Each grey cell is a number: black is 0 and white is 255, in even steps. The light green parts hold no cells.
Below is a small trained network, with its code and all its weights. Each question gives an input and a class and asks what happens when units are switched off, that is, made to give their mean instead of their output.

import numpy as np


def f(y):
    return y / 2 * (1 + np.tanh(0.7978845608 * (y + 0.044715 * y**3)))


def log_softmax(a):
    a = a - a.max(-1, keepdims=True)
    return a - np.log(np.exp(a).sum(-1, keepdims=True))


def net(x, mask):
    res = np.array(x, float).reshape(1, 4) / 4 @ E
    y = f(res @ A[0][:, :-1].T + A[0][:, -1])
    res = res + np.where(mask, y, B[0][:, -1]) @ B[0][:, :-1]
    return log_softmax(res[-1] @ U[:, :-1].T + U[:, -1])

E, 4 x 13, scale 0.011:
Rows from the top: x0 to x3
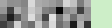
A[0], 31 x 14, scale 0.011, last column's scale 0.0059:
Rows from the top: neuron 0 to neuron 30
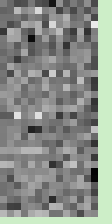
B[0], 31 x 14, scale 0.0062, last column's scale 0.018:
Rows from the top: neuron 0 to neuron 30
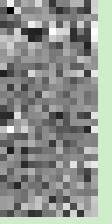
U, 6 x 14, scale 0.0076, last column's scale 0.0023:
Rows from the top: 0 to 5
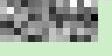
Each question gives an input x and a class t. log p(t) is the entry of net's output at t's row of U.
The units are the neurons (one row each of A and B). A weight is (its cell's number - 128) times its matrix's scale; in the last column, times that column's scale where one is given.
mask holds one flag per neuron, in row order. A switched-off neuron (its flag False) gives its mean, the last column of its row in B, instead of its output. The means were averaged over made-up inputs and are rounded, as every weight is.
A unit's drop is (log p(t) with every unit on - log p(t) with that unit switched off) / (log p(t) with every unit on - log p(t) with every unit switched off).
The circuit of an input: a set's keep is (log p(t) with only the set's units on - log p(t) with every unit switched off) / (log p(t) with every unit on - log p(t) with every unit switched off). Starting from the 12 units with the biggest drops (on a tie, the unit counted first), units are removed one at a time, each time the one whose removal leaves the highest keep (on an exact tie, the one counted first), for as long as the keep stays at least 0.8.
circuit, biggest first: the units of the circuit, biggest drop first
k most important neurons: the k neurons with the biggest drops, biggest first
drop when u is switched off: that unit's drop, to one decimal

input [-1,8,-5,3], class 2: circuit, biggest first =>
neuron 3
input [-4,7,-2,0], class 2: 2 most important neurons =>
neuron 3; neuron 10
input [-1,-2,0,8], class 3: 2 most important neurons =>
neuron 16; neuron 1
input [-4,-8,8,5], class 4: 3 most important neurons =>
neuron 3; neuron 29; neuron 10
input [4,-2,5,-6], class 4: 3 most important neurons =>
neuron 29; neuron 30; neuron 16
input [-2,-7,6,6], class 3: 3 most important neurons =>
neuron 3; neuron 10; neuron 18
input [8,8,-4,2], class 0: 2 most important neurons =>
neuron 23; neuron 30
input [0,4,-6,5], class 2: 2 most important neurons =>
neuron 16; neuron 1
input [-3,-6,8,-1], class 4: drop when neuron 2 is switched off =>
0.0
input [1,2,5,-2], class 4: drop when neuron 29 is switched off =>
0.1
